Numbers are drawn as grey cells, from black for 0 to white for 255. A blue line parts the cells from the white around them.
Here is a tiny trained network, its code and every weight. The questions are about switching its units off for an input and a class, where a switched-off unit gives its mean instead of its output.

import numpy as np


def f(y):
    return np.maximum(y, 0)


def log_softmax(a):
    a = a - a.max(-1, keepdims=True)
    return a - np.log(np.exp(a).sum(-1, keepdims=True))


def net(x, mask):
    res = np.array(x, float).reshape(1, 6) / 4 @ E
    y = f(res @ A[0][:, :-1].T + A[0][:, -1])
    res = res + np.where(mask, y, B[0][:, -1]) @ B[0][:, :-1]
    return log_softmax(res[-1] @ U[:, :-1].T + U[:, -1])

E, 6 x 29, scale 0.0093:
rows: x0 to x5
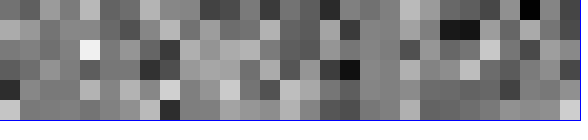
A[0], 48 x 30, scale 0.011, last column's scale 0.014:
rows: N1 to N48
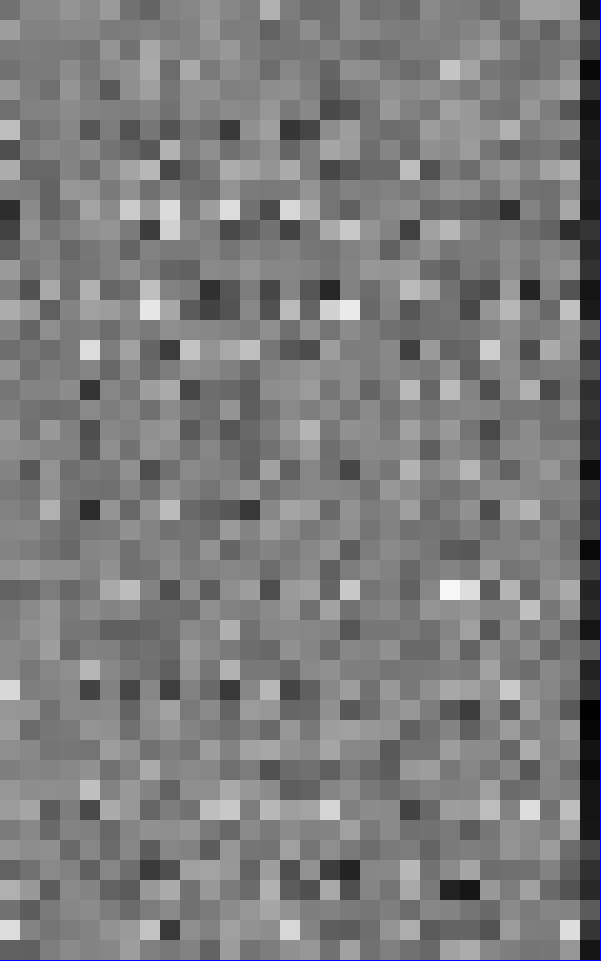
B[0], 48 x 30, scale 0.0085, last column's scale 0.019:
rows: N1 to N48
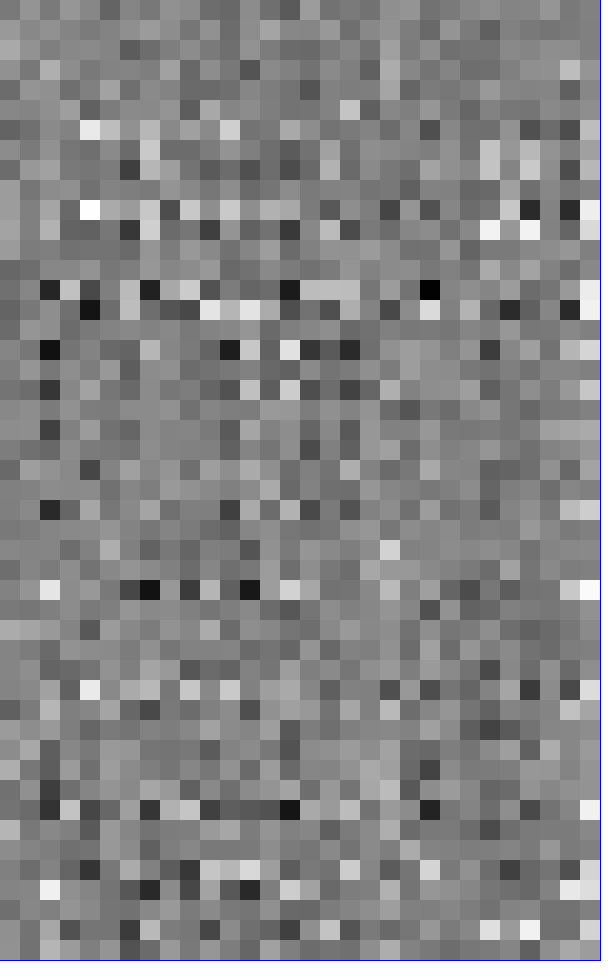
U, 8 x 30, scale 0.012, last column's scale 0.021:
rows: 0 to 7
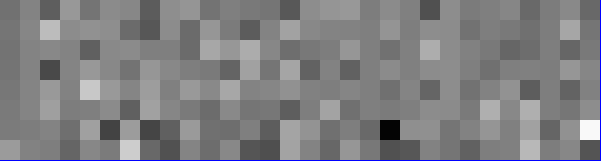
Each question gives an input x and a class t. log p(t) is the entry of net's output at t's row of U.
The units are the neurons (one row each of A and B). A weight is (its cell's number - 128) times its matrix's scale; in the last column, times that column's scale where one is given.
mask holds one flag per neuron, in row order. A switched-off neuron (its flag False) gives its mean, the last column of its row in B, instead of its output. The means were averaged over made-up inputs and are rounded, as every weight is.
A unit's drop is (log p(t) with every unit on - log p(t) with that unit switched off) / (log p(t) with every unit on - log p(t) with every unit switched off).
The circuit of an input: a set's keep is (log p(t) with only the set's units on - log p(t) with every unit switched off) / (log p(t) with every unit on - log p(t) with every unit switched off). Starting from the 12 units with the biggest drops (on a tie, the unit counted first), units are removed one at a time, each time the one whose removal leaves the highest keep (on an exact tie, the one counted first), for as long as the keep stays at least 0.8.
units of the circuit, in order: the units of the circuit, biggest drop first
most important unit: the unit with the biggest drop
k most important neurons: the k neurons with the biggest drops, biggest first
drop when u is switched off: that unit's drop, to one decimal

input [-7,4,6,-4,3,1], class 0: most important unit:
N41
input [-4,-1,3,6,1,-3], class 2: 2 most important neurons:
[N44; N15]
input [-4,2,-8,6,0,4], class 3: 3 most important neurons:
[N20; N26; N16]
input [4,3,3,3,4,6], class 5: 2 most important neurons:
[N47; N9]
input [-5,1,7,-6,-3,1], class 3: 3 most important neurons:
[N18; N44; N15]
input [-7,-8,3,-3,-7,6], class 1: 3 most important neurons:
[N30; N15; N11]
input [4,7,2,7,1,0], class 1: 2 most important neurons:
[N45; N16]
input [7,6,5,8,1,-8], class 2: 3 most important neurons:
[N44; N41; N47]
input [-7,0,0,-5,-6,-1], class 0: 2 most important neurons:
[N41; N11]
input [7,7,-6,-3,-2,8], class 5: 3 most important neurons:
[N47; N9; N41]
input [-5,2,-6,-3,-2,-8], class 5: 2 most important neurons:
[N12; N18]
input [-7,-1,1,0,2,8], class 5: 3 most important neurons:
[N47; N9; N15]
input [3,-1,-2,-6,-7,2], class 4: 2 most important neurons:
[N35; N7]
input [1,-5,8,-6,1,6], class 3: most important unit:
N18
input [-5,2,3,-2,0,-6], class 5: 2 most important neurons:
[N12; N15]
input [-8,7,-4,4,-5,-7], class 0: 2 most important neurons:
[N41; N30]
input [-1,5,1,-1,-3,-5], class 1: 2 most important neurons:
[N45; N47]
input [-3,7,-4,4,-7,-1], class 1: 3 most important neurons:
[N45; N11; N36]
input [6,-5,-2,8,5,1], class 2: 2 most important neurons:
[N44; N41]
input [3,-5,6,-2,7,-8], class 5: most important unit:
N12
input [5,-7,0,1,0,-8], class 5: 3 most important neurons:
[N12; N45; N8]
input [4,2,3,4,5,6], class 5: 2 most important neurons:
[N47; N9]
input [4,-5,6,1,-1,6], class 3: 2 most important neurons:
[N18; N12]
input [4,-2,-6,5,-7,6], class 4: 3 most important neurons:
[N35; N7; N18]
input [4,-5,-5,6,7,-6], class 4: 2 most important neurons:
[N11; N16]
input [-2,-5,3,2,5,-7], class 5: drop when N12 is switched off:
1.5
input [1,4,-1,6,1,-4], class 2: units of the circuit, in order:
[N44]
